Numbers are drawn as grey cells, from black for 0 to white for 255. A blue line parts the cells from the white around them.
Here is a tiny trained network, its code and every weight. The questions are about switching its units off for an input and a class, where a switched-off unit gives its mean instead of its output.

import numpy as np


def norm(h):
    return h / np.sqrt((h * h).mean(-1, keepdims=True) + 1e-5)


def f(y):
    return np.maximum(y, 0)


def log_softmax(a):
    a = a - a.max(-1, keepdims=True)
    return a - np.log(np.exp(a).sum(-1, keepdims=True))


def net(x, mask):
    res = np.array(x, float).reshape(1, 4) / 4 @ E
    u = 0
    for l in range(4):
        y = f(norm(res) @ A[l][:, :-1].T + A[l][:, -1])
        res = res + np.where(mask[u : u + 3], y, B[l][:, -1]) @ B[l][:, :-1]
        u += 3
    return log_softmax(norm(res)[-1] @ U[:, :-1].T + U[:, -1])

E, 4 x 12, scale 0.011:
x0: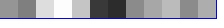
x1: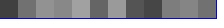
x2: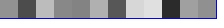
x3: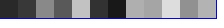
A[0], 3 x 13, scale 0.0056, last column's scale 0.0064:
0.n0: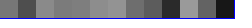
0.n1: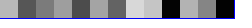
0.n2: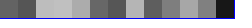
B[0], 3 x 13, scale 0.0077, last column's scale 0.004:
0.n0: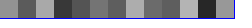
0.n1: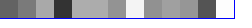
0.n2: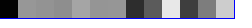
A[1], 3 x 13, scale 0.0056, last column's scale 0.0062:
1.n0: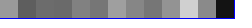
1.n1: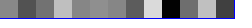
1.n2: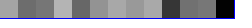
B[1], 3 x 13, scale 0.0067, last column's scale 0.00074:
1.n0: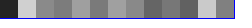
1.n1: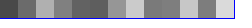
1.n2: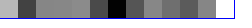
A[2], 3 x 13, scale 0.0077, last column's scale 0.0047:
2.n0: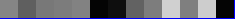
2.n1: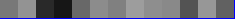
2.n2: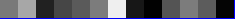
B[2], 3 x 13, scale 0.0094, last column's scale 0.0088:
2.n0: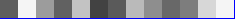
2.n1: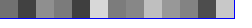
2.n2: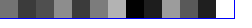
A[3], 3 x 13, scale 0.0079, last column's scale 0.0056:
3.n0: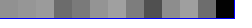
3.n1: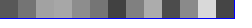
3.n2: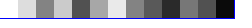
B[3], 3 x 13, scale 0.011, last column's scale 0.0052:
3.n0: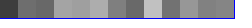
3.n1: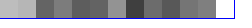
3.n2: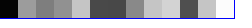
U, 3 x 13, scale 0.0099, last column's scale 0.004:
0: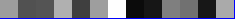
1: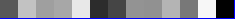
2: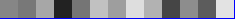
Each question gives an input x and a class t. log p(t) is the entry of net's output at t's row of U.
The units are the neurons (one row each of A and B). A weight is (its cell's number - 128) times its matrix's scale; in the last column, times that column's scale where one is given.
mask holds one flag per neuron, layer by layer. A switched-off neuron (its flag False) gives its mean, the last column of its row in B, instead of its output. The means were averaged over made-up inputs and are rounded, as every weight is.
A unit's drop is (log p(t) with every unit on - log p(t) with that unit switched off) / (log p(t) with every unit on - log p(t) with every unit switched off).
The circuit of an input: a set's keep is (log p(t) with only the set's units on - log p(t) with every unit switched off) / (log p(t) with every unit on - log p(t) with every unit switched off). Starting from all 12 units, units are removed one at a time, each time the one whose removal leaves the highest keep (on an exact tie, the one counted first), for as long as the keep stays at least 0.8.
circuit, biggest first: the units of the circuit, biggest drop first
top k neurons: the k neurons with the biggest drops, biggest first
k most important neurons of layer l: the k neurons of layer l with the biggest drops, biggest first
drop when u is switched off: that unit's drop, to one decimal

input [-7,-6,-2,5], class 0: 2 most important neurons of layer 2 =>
2.n0, 2.n2
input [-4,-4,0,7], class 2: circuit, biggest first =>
2.n1
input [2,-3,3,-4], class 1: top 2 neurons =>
3.n2, 2.n1
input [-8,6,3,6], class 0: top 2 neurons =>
2.n0, 0.n1
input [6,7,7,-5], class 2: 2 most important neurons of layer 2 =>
2.n2, 2.n0
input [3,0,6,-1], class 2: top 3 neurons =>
3.n2, 2.n0, 0.n1
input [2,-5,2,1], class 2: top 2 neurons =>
0.n1, 3.n2
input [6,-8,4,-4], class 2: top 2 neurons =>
0.n1, 2.n2
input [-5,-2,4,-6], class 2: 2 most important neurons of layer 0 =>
0.n1, 0.n2
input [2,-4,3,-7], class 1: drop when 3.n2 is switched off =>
1.0
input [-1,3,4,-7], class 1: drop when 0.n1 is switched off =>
0.0
